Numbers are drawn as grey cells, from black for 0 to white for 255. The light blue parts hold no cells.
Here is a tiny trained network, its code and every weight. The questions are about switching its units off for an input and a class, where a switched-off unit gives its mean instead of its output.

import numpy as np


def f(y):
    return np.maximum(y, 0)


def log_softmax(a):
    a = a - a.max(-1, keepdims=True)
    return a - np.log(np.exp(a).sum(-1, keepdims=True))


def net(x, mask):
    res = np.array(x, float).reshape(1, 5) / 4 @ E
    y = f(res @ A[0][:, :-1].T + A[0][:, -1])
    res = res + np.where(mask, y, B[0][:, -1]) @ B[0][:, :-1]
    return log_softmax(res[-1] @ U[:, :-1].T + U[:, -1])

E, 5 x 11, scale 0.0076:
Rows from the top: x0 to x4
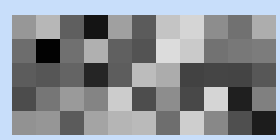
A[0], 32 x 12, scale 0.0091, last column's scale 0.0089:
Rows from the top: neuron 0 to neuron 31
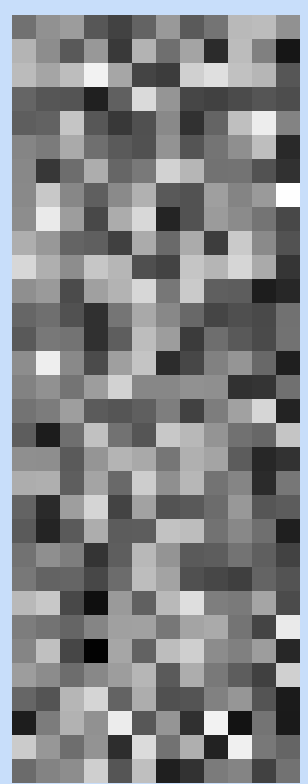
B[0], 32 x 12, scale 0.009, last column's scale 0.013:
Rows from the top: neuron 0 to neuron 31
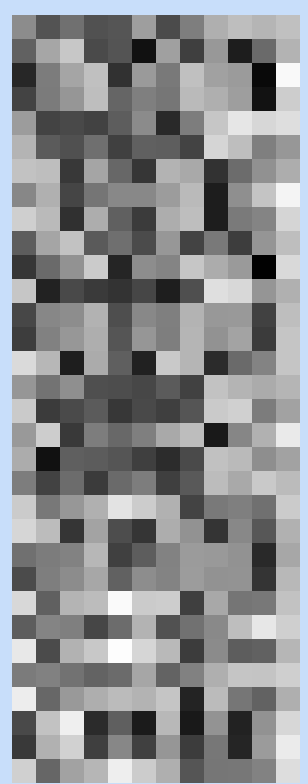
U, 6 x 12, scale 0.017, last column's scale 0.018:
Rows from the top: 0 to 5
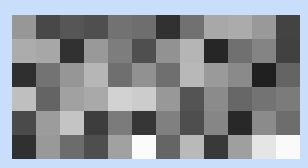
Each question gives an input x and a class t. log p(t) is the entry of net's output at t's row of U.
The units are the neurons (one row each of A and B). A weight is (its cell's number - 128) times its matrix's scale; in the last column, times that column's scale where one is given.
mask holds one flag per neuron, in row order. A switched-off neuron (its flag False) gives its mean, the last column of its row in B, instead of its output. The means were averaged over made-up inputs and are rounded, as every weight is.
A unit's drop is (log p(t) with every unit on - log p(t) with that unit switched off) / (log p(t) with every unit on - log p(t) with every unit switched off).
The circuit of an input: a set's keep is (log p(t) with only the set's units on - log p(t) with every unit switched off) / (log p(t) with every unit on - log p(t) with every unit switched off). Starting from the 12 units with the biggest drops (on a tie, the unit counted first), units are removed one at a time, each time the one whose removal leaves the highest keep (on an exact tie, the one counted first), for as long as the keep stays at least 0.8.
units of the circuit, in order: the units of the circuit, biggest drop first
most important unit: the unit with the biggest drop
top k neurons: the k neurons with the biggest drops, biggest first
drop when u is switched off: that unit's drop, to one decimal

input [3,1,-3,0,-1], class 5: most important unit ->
neuron 3
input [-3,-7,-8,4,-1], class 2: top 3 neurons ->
(neuron 2; neuron 10; neuron 17)
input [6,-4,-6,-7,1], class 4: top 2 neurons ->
(neuron 30; neuron 9)
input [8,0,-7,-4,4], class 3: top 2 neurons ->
(neuron 24; neuron 26)
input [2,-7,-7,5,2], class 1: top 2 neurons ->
(neuron 8; neuron 14)
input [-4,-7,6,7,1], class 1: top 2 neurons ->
(neuron 8; neuron 14)
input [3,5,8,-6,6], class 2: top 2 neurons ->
(neuron 3; neuron 12)
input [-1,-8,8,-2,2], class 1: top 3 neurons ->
(neuron 14; neuron 8; neuron 7)
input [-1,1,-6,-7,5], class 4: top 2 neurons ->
(neuron 30; neuron 1)
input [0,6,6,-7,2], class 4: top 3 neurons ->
(neuron 30; neuron 1; neuron 9)
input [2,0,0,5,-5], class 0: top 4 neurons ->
(neuron 30; neuron 4; neuron 1; neuron 9)
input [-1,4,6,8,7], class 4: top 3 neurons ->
(neuron 29; neuron 4; neuron 0)
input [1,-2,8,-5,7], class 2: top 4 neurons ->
(neuron 3; neuron 12; neuron 13; neuron 23)
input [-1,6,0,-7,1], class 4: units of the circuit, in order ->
(neuron 30)
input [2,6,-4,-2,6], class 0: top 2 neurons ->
(neuron 11; neuron 19)
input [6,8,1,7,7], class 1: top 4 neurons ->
(neuron 17; neuron 6; neuron 21; neuron 4)
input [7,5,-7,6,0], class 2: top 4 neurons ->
(neuron 2; neuron 10; neuron 31; neuron 20)
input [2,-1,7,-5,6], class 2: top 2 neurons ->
(neuron 3; neuron 12)
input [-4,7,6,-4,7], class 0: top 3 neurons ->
(neuron 11; neuron 19; neuron 8)
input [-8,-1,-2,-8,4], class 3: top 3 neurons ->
(neuron 31; neuron 20; neuron 28)
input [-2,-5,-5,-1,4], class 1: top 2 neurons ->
(neuron 8; neuron 14)
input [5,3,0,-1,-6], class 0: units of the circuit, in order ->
(neuron 4)
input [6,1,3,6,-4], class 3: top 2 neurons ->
(neuron 26; neuron 24)
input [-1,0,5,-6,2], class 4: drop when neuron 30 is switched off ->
1.0
